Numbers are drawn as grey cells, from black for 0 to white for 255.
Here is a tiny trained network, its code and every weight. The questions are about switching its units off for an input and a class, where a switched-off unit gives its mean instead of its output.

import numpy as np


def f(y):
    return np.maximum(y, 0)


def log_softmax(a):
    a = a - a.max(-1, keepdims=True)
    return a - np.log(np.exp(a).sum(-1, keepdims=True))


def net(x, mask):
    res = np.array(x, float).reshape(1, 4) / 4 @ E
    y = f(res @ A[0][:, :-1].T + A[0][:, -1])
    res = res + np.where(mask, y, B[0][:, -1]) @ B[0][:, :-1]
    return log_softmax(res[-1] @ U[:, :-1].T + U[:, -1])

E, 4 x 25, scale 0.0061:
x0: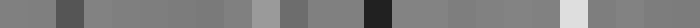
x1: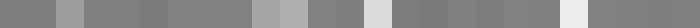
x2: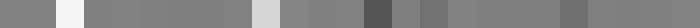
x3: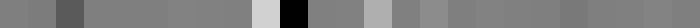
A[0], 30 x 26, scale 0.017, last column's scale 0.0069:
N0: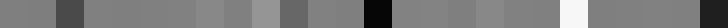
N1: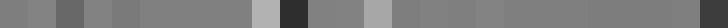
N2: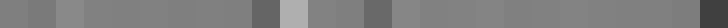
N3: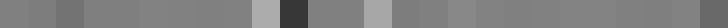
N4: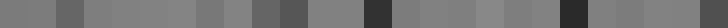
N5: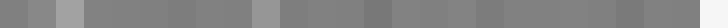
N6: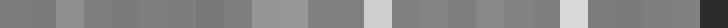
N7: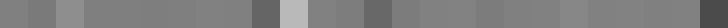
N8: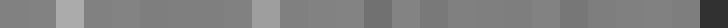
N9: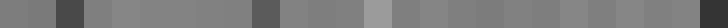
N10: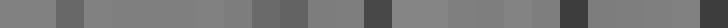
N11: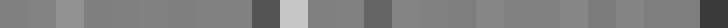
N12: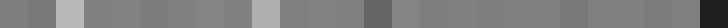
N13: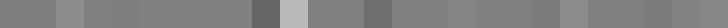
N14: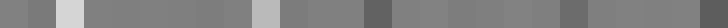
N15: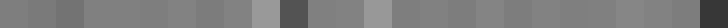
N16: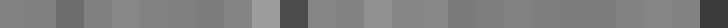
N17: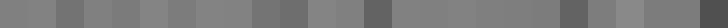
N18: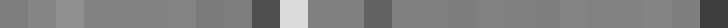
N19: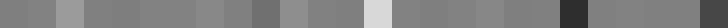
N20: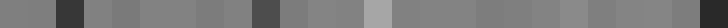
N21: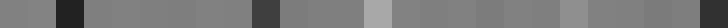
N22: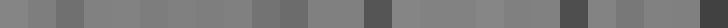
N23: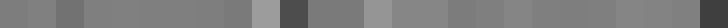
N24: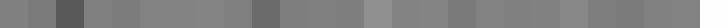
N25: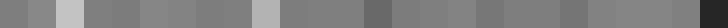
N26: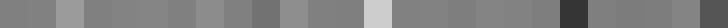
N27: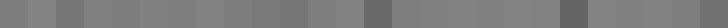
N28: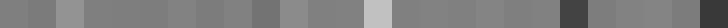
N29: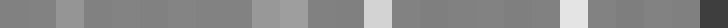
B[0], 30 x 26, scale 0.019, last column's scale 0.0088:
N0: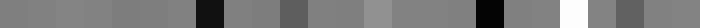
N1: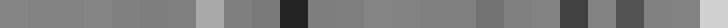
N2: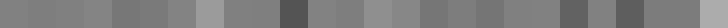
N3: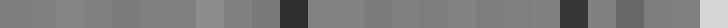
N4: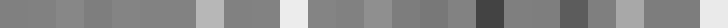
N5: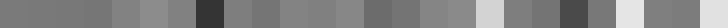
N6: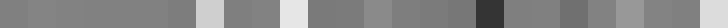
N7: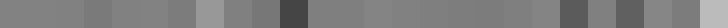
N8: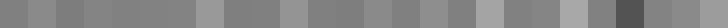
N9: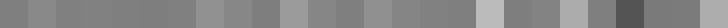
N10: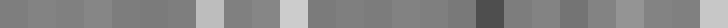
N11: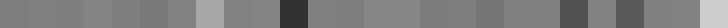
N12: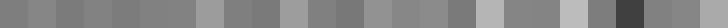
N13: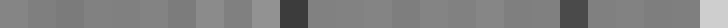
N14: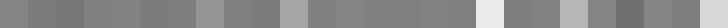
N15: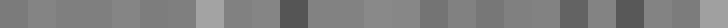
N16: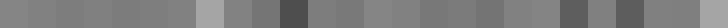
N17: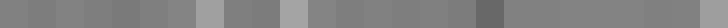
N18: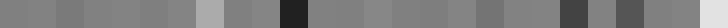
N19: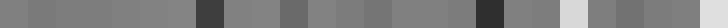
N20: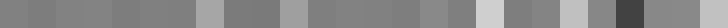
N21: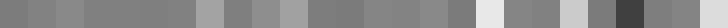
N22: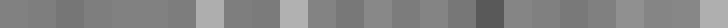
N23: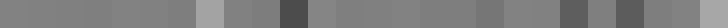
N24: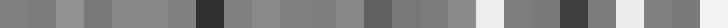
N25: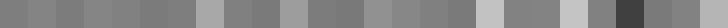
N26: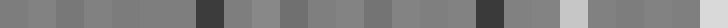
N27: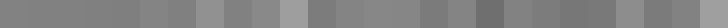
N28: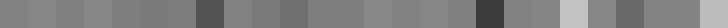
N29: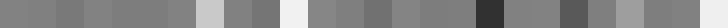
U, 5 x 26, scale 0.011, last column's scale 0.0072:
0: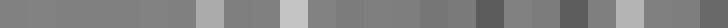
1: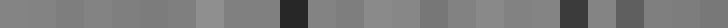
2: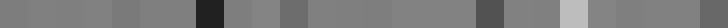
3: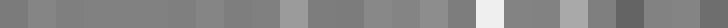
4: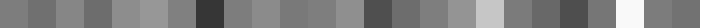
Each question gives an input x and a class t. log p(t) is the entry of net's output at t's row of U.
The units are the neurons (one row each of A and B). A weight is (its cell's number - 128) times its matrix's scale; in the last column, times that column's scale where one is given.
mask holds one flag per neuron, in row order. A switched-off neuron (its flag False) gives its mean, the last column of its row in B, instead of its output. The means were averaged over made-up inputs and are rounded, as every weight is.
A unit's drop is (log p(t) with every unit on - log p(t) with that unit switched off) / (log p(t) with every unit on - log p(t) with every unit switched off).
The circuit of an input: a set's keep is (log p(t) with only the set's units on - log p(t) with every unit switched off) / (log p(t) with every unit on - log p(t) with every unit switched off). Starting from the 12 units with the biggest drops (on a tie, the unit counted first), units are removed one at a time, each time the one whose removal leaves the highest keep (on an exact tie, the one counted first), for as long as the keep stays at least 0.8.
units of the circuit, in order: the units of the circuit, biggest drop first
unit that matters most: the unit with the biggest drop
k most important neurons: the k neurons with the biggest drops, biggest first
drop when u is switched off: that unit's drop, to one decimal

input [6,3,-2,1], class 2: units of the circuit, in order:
[N0]
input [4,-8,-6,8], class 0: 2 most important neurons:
[N4; N10]
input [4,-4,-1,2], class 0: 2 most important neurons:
[N4; N19]
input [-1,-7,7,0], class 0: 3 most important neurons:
[N4; N10; N21]
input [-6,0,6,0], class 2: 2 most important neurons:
[N19; N26]
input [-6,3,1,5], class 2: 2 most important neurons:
[N19; N26]
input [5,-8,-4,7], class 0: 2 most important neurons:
[N4; N10]
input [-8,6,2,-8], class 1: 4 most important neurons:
[N18; N0; N11; N13]
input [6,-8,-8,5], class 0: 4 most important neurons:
[N4; N10; N22; N14]
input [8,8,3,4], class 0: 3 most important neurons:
[N29; N6; N19]
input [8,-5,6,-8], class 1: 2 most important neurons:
[N18; N11]
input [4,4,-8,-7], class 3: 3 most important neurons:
[N21; N20; N9]
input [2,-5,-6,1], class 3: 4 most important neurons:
[N21; N29; N20; N6]
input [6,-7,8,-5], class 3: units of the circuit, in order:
[N14]
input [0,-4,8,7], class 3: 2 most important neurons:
[N14; N25]
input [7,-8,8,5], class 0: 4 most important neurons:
[N4; N10; N21; N22]
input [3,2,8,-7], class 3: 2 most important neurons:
[N14; N25]
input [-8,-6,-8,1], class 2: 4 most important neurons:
[N19; N26; N28; N14]
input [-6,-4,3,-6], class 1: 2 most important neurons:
[N0; N18]
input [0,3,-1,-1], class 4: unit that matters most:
N4
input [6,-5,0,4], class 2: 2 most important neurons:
[N0; N29]
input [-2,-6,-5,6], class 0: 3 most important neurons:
[N4; N10; N18]
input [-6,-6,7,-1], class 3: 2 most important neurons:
[N14; N0]
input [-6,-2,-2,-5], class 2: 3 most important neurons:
[N19; N26; N28]
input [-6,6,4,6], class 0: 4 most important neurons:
[N29; N6; N0; N18]
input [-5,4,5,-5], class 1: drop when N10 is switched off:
0.1
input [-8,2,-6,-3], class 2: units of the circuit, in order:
[N19]
